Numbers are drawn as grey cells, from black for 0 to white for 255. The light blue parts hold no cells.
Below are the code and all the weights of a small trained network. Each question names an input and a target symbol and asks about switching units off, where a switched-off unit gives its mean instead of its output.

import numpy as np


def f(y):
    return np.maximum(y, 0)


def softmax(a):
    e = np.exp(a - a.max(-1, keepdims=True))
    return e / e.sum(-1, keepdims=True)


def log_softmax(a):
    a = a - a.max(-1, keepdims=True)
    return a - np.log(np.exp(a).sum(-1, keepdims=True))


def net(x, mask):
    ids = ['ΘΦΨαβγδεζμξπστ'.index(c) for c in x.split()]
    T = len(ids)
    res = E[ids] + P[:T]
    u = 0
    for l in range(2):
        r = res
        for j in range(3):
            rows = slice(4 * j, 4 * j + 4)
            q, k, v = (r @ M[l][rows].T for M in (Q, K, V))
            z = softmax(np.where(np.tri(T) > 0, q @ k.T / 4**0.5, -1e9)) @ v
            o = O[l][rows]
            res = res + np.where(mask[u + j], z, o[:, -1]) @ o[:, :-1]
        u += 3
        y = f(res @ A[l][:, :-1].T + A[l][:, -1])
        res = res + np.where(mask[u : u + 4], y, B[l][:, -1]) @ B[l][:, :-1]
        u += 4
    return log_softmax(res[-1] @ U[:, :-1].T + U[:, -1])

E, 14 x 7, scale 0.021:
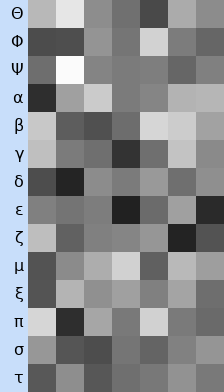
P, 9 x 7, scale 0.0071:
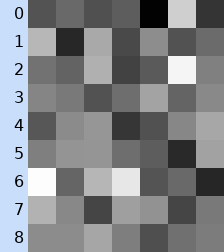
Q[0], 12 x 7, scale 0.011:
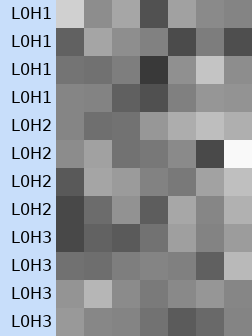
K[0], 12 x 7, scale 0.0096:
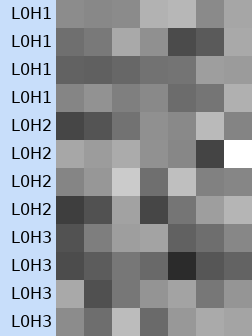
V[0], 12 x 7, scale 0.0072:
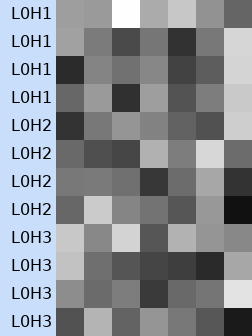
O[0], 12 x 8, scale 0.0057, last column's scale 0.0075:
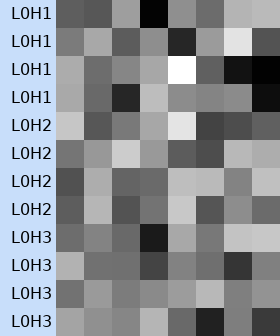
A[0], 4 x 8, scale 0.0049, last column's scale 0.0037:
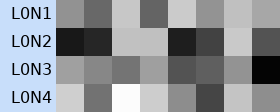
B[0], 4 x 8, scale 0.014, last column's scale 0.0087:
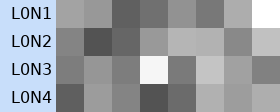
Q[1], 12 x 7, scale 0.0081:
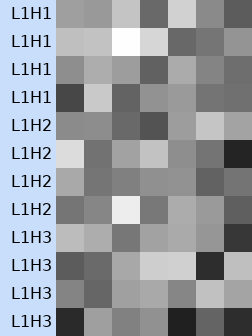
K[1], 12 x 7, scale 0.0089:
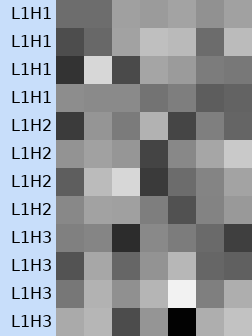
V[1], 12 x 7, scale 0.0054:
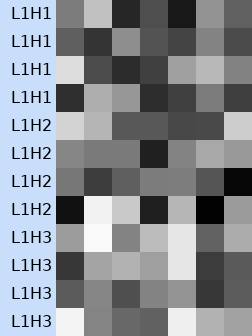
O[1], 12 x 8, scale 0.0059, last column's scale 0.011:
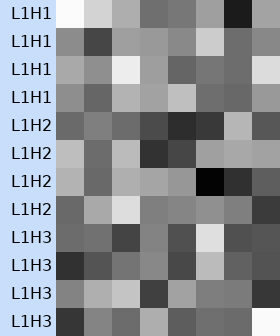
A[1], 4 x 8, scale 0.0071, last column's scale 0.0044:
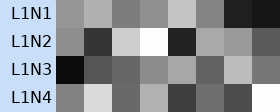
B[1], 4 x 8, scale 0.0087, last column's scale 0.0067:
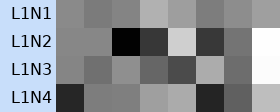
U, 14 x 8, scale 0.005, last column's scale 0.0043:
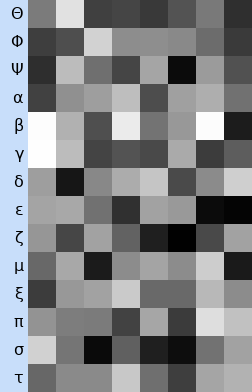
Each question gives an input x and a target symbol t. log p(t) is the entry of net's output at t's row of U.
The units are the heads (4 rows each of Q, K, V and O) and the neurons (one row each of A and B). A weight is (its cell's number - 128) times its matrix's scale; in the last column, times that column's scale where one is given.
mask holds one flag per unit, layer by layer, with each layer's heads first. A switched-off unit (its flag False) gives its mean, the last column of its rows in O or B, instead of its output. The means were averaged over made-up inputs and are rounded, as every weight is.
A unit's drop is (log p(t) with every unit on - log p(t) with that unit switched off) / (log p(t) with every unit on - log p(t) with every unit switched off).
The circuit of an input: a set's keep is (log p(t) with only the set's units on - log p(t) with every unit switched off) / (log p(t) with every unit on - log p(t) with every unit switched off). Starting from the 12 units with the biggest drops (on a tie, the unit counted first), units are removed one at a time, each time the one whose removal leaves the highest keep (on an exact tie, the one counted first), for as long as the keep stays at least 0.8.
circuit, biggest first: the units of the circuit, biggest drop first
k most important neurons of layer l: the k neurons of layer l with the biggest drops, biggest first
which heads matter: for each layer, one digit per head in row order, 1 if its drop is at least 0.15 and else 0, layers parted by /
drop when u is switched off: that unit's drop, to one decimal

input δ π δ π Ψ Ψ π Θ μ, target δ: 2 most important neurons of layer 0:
L0N2, L0N1
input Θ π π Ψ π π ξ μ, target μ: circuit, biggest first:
L1N2, L0N2, L1H2
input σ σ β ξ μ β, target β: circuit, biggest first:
L1N2, L0H1
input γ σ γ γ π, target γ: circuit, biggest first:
L1H1, L0H3, L0H1
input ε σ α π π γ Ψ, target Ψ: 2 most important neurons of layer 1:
L1N4, L1N3
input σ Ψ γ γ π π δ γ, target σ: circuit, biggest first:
L1H2, L0H1
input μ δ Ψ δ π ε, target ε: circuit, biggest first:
L0H2, L1H1
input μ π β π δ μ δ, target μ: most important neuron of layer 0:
L0N2
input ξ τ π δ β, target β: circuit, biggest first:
L0H1, L1N2
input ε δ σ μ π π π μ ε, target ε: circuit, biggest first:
L1H1, L0H2
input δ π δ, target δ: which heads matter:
100 / 010
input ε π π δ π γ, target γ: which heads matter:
010 / 100
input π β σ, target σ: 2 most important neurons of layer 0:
L0N1, L0N4
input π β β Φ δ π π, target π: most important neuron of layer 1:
L1N3
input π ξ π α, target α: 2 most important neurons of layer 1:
L1N2, L1N3
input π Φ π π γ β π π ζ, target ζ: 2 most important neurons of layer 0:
L0N1, L0N4
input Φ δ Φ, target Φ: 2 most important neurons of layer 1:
L1N3, L1N2
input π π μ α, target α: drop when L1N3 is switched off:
0.3
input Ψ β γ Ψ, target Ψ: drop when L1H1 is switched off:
0.2
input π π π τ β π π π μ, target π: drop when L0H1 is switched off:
0.4
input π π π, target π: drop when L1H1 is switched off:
0.0
